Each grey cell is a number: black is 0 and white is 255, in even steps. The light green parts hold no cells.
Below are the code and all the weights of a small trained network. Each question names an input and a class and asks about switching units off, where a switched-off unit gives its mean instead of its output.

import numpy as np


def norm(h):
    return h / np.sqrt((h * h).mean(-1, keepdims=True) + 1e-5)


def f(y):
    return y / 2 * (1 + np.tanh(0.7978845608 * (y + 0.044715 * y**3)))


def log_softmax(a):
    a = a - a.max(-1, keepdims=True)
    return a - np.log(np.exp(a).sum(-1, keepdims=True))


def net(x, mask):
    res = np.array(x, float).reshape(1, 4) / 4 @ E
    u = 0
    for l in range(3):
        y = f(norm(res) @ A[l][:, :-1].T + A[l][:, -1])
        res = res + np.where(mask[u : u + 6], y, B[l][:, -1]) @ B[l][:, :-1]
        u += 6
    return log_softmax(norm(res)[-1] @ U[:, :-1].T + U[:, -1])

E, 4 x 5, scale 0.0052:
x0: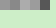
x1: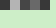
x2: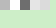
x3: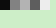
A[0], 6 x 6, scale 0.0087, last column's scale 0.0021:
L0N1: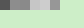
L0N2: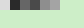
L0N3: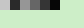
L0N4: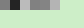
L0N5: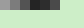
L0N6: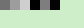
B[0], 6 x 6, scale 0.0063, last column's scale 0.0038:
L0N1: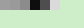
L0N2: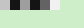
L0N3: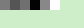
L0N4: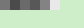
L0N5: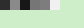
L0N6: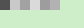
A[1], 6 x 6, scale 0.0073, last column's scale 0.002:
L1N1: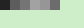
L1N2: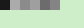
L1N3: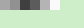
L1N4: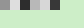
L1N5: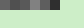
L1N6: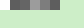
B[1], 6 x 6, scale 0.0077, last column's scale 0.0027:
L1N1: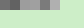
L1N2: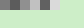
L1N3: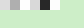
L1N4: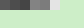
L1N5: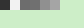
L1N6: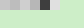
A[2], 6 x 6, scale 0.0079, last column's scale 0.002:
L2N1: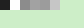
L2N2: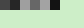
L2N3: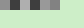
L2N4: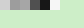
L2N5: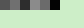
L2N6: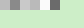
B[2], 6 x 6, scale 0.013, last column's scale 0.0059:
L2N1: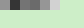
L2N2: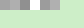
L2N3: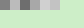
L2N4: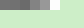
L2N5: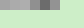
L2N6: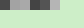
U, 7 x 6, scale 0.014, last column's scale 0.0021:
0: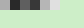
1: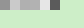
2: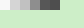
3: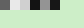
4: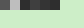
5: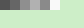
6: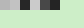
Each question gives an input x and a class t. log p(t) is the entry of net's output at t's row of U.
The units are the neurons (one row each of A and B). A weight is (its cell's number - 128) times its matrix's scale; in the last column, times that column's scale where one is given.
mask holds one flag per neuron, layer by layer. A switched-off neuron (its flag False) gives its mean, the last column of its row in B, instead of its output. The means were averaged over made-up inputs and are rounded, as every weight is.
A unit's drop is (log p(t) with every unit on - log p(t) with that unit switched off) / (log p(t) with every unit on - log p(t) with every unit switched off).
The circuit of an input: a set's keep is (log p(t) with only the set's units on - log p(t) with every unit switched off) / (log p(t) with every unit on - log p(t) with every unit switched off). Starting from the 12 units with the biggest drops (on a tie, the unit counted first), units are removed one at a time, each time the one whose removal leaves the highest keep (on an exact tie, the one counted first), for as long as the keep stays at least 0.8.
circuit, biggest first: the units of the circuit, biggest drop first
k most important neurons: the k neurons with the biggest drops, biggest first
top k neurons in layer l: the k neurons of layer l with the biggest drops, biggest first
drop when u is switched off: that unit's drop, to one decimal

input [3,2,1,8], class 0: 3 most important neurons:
[L2N1; L0N2; L0N1]
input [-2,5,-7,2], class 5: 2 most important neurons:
[L0N1; L0N6]
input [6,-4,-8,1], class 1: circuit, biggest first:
[L2N3; L2N2]
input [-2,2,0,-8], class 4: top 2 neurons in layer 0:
[L0N5; L0N3]
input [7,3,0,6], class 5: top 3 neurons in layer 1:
[L1N2; L1N5; L1N1]
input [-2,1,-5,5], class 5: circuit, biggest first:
[L0N6; L0N3]
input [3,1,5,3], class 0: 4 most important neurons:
[L0N2; L2N1; L0N3; L1N6]
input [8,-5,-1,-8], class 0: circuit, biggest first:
[L0N3; L2N4]
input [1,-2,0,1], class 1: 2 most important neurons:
[L2N3; L2N1]
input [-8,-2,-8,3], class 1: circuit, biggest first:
[L2N2; L2N3]
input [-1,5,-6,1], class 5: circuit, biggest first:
[L0N1; L2N2]
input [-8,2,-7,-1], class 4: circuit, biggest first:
[L0N5; L2N1]
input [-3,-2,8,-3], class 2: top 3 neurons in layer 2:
[L2N6; L2N3; L2N2]
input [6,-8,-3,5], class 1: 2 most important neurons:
[L2N2; L2N3]
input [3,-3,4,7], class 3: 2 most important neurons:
[L2N6; L0N1]
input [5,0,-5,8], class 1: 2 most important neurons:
[L2N2; L0N5]
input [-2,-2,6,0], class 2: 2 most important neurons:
[L1N3; L0N6]
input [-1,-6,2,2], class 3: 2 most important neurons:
[L2N6; L2N2]
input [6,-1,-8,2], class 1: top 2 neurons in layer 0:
[L0N6; L0N1]
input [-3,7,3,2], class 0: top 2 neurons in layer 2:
[L2N1; L2N2]
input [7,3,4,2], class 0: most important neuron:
[L0N2]
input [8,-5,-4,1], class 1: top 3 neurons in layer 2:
[L2N3; L2N2; L2N1]
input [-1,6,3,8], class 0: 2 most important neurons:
[L2N1; L0N1]
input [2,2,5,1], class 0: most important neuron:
[L0N2]
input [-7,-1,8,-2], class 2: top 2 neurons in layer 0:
[L0N5; L0N1]
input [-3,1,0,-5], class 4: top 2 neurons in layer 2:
[L2N1; L2N2]
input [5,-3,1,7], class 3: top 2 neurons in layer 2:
[L2N6; L2N4]
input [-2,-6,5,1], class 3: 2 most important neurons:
[L2N6; L2N2]
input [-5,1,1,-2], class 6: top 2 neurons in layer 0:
[L0N3; L0N4]
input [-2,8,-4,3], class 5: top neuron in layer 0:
[L0N1]
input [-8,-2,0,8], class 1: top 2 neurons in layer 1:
[L1N6; L1N5]
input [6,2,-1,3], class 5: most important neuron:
[L1N2]
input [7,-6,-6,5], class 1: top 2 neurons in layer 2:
[L2N2; L2N3]
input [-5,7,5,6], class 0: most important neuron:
[L2N1]
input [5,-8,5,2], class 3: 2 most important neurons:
[L2N6; L2N2]
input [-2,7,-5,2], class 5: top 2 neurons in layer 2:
[L2N1; L2N6]
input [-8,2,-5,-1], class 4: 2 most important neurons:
[L0N5; L1N5]
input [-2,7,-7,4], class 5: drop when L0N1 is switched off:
0.1
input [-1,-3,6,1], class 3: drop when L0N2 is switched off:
0.2
